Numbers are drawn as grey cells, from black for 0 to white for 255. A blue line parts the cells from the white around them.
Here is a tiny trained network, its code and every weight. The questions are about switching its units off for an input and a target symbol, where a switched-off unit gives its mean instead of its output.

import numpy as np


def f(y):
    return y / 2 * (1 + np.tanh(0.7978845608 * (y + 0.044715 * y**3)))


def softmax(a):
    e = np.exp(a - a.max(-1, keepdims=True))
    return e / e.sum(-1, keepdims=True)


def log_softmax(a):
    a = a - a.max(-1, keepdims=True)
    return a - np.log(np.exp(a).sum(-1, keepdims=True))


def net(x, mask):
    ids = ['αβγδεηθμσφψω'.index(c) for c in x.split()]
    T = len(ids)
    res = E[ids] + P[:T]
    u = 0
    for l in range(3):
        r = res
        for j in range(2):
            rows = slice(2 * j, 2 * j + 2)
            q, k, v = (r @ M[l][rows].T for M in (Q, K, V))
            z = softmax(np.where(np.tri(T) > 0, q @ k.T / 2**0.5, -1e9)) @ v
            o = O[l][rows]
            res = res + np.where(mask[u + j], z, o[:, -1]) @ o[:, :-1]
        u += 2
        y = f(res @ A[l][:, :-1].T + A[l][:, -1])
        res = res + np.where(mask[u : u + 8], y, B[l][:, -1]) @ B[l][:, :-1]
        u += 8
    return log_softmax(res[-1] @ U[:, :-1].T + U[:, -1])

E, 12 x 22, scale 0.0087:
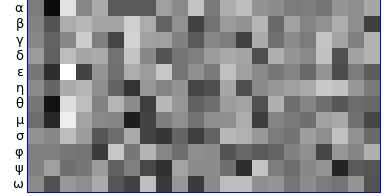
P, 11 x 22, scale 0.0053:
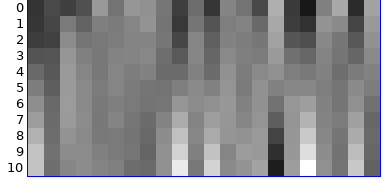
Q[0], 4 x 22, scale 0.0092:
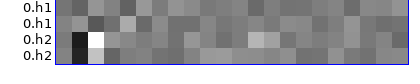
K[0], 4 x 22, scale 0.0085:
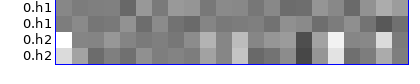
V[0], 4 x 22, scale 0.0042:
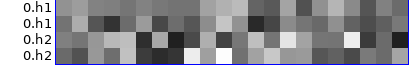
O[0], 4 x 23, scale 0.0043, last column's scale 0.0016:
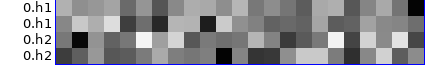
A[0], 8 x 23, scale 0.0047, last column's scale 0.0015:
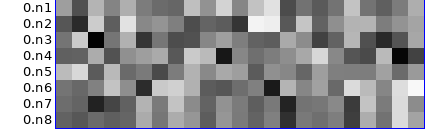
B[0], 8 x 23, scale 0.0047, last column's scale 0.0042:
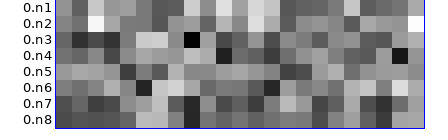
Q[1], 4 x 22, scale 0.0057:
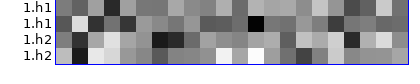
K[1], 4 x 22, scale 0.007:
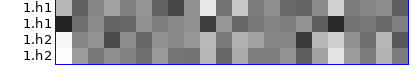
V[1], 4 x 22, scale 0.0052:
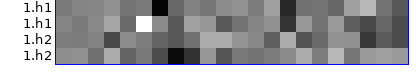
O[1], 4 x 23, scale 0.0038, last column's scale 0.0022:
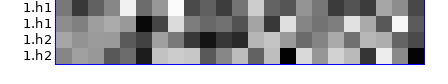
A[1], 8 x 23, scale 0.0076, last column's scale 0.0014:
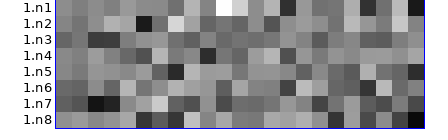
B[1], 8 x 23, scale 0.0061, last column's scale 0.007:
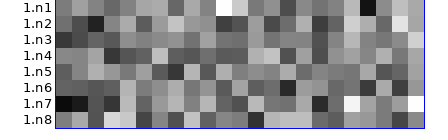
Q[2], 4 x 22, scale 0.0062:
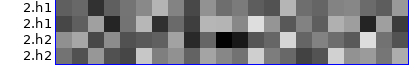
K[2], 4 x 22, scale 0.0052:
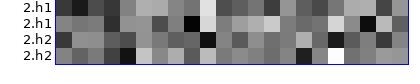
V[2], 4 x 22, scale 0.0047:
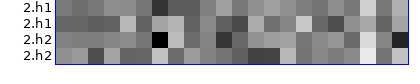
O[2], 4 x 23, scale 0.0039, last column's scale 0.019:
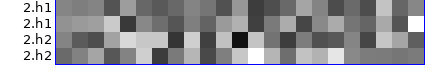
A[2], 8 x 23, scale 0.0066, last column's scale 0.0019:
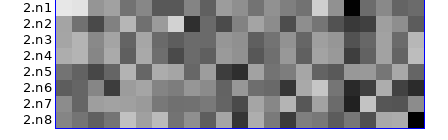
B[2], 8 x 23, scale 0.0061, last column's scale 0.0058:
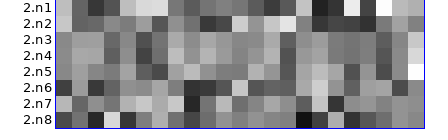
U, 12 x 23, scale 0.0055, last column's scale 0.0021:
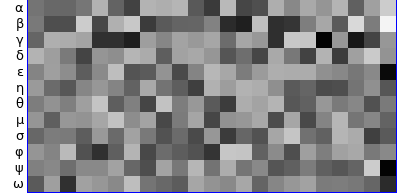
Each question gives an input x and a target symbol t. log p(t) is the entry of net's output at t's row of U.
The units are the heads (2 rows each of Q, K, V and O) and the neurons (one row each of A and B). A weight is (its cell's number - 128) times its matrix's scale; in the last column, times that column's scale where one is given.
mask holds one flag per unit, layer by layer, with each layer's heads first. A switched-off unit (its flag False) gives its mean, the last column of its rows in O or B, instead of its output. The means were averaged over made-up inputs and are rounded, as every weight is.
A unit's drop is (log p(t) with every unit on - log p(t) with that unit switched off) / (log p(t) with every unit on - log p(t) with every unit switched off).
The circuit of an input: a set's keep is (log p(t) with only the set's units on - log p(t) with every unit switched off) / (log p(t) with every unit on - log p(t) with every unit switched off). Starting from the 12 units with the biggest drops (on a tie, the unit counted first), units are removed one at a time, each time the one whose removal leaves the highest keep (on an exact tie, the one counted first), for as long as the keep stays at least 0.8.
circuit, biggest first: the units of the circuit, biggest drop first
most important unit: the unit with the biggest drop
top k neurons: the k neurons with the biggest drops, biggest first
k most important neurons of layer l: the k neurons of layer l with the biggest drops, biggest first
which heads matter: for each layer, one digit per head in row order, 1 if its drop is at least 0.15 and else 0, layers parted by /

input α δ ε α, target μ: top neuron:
2.n7
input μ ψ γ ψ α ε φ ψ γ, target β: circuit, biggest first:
0.n6, 1.n2, 2.h1
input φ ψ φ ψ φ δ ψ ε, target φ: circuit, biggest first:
0.h2, 1.h2, 1.n4, 0.n2
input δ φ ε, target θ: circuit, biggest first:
1.n8, 0.h2, 0.n1
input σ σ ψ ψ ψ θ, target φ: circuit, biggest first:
1.h2, 1.n4, 0.n2
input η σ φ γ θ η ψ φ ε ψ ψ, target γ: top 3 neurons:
0.n3, 0.n2, 1.n7
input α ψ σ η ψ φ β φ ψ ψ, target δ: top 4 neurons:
2.n1, 1.n7, 0.n7, 0.n8
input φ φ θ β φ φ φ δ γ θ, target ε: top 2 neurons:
1.n5, 0.n6
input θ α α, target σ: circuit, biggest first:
0.h2, 1.n6, 2.n6, 0.n4
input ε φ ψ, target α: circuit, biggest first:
0.n3, 1.n7
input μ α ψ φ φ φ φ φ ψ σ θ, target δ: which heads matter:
01 / 01 / 11
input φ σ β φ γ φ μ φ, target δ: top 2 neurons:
2.n1, 1.n7
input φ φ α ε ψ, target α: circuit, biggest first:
0.n3, 2.n5, 1.n7
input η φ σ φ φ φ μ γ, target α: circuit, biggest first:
0.n6, 1.n2
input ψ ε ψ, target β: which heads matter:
01 / 00 / 10
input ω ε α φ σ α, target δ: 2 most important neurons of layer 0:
0.n2, 0.n1
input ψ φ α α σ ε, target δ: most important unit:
1.n1
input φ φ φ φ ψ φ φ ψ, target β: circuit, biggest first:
0.h2, 0.n3, 1.n7, 2.h1
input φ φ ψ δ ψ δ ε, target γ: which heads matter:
01 / 01 / 01
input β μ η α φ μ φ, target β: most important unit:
0.n2
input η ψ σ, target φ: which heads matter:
00 / 00 / 00
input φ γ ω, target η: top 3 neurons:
2.n2, 0.n2, 1.n6
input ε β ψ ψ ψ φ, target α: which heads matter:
01 / 00 / 00
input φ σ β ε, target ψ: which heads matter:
01 / 01 / 00
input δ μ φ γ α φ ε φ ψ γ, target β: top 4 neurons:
1.n2, 0.n6, 2.n5, 2.n4
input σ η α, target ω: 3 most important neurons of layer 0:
0.n2, 0.n6, 0.n1
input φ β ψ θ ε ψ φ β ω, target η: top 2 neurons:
2.n2, 1.n6
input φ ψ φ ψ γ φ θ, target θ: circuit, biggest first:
1.n8, 0.h2, 0.n1, 0.n3
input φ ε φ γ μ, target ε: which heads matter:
00 / 00 / 01
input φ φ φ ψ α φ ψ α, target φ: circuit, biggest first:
1.h2, 1.n4, 0.n2
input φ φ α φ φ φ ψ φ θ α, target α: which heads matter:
01 / 10 / 10
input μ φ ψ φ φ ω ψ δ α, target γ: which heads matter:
01 / 00 / 01
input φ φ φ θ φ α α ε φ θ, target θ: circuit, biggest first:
1.n8, 0.h2, 0.n1
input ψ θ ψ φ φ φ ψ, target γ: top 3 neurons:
0.n3, 0.n2, 0.n7
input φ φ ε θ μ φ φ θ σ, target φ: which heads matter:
00 / 01 / 00
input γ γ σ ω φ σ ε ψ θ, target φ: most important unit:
0.h2
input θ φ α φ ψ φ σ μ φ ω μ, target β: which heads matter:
01 / 10 / 01
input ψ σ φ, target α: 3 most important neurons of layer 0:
0.n7, 0.n8, 0.n2
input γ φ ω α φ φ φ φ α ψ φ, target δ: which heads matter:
00 / 00 / 00
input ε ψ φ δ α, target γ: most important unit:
2.h2
